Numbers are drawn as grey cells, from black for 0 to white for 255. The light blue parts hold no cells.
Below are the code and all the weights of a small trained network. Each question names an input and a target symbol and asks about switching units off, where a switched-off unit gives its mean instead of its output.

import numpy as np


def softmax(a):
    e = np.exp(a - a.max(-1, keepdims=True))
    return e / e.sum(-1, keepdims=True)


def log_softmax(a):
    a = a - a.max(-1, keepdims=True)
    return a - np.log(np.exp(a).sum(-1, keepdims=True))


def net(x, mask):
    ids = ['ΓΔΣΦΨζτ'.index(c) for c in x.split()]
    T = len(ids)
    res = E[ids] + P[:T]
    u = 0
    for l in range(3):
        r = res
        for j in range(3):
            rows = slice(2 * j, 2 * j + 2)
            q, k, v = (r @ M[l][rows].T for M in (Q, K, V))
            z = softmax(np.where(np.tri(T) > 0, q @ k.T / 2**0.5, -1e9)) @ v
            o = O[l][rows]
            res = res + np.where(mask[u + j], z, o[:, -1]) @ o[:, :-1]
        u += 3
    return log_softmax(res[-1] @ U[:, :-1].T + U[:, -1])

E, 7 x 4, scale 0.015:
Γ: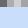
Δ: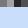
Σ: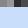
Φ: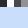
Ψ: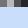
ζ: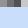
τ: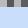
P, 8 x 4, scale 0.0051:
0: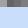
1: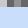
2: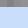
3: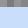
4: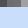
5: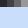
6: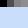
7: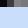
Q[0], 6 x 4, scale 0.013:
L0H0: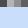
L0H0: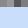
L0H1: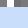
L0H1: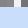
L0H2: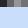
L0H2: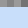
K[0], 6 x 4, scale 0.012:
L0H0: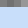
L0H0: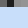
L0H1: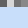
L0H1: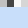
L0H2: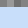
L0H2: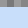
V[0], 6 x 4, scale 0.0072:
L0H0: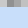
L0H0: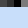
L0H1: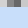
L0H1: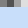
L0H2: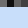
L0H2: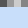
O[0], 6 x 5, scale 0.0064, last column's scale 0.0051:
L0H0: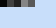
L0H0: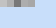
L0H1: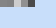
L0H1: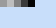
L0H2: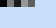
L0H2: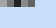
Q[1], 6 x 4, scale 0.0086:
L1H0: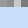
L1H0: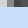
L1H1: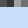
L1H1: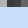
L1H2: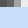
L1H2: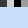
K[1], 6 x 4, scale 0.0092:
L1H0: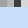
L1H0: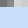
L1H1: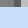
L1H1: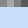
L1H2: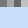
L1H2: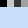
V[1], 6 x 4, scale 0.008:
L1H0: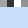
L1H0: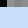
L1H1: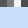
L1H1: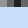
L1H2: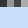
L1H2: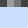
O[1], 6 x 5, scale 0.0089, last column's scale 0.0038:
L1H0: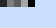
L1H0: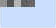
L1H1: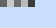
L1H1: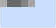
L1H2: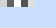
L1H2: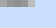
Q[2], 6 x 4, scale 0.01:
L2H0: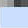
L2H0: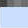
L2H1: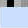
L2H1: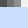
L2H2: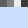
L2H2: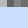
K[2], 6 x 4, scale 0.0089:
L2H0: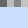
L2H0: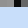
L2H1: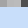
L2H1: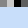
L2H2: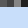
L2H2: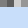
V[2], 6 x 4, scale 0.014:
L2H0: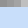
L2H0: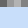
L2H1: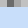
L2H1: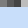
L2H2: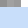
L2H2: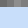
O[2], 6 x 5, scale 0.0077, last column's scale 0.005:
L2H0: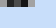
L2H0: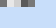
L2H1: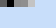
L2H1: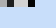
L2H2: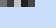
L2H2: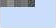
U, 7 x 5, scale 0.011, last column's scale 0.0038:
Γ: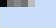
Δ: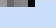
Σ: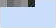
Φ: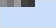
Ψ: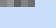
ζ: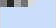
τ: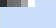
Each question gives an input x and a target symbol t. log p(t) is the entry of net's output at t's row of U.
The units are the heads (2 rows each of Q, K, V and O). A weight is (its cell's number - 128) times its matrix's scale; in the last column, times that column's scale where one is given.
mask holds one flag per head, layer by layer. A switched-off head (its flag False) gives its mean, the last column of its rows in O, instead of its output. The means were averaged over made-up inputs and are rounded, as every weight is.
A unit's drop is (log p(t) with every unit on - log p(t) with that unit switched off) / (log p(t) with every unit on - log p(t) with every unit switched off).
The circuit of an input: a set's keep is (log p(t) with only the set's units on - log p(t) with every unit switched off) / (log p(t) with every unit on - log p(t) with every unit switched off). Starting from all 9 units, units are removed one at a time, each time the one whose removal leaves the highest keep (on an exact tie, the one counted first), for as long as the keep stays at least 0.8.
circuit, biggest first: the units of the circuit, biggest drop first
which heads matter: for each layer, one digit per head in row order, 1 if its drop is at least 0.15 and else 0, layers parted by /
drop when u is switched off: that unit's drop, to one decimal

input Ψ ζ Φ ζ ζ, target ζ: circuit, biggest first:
L2H2
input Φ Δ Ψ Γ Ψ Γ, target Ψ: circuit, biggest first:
L2H1, L1H1, L2H2
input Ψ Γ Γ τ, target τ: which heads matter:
000 / 101 / 000
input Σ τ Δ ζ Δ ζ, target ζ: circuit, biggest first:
L2H2, L2H1, L1H1
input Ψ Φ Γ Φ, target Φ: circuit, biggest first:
L2H0, L1H2
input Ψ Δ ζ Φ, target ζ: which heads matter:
000 / 000 / 010
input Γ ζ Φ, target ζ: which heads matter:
001 / 001 / 011
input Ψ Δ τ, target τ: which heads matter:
000 / 001 / 000
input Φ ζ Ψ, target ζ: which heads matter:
001 / 000 / 010
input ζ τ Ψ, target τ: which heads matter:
000 / 100 / 100
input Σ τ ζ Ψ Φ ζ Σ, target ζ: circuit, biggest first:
L2H1, L1H2
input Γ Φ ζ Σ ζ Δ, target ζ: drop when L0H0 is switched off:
-0.2
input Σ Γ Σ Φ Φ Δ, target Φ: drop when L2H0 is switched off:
0.3
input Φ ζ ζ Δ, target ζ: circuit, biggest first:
L2H1
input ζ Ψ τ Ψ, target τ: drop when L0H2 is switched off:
-0.1
